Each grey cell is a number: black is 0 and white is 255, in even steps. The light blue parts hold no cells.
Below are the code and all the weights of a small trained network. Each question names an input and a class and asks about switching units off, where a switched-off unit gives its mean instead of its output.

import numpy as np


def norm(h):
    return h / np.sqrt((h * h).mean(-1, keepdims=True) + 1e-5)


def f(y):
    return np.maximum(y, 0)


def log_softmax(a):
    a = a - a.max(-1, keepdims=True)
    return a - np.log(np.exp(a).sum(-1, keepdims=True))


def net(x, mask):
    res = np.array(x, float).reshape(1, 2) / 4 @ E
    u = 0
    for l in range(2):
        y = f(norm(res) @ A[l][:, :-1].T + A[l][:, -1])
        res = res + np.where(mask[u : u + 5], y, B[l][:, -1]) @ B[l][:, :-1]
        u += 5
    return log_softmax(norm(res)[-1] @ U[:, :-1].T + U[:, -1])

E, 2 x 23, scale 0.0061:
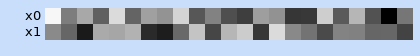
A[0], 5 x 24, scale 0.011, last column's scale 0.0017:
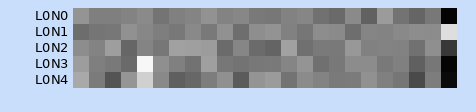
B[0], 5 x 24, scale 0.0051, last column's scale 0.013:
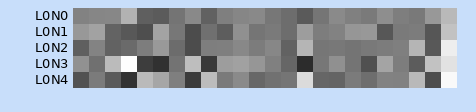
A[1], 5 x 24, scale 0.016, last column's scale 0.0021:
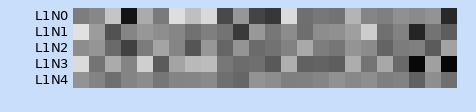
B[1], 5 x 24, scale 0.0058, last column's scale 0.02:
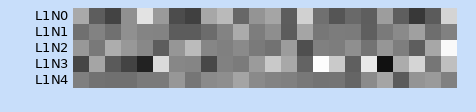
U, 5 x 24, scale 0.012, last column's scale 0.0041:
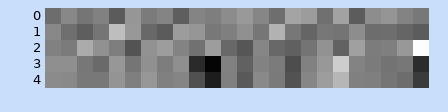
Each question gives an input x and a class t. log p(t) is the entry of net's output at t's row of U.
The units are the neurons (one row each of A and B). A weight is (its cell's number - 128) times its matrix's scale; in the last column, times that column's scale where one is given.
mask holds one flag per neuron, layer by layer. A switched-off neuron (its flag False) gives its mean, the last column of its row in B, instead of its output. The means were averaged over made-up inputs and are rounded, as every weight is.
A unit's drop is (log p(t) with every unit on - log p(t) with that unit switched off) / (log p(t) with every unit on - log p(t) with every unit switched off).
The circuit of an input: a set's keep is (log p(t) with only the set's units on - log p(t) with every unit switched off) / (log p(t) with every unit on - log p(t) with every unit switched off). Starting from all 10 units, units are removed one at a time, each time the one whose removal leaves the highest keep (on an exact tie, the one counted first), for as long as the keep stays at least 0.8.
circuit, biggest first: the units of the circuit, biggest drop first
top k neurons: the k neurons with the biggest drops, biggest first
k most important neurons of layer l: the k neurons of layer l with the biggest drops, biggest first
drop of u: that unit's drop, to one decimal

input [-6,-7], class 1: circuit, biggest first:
[L0N3, L1N0]
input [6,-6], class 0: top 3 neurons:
[L1N3, L0N4, L0N3]
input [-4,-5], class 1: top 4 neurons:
[L0N3, L1N0, L1N3, L0N0]
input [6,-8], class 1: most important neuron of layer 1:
[L1N0]
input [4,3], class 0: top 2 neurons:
[L0N3, L0N2]
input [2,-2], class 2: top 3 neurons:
[L0N2, L1N3, L1N0]
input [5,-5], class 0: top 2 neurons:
[L1N3, L0N4]
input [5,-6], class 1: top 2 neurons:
[L1N0, L0N2]
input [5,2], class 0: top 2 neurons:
[L0N3, L1N3]
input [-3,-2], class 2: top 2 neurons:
[L1N3, L0N1]
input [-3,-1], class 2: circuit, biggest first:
[L1N3, L0N3, L1N2]
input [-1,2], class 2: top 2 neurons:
[L1N2, L1N0]
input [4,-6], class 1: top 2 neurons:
[L1N0, L0N2]
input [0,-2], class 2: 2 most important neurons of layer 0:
[L0N2, L0N3]
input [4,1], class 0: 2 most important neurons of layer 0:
[L0N3, L0N1]
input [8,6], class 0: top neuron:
[L1N3]
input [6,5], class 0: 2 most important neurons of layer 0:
[L0N3, L0N2]
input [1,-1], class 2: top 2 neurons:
[L1N3, L0N2]
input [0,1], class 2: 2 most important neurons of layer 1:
[L1N2, L1N0]
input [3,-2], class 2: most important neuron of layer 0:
[L0N2]
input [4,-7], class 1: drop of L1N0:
1.1
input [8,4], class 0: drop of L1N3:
0.7
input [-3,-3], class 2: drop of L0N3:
0.2
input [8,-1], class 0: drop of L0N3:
0.0
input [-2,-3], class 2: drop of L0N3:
0.1
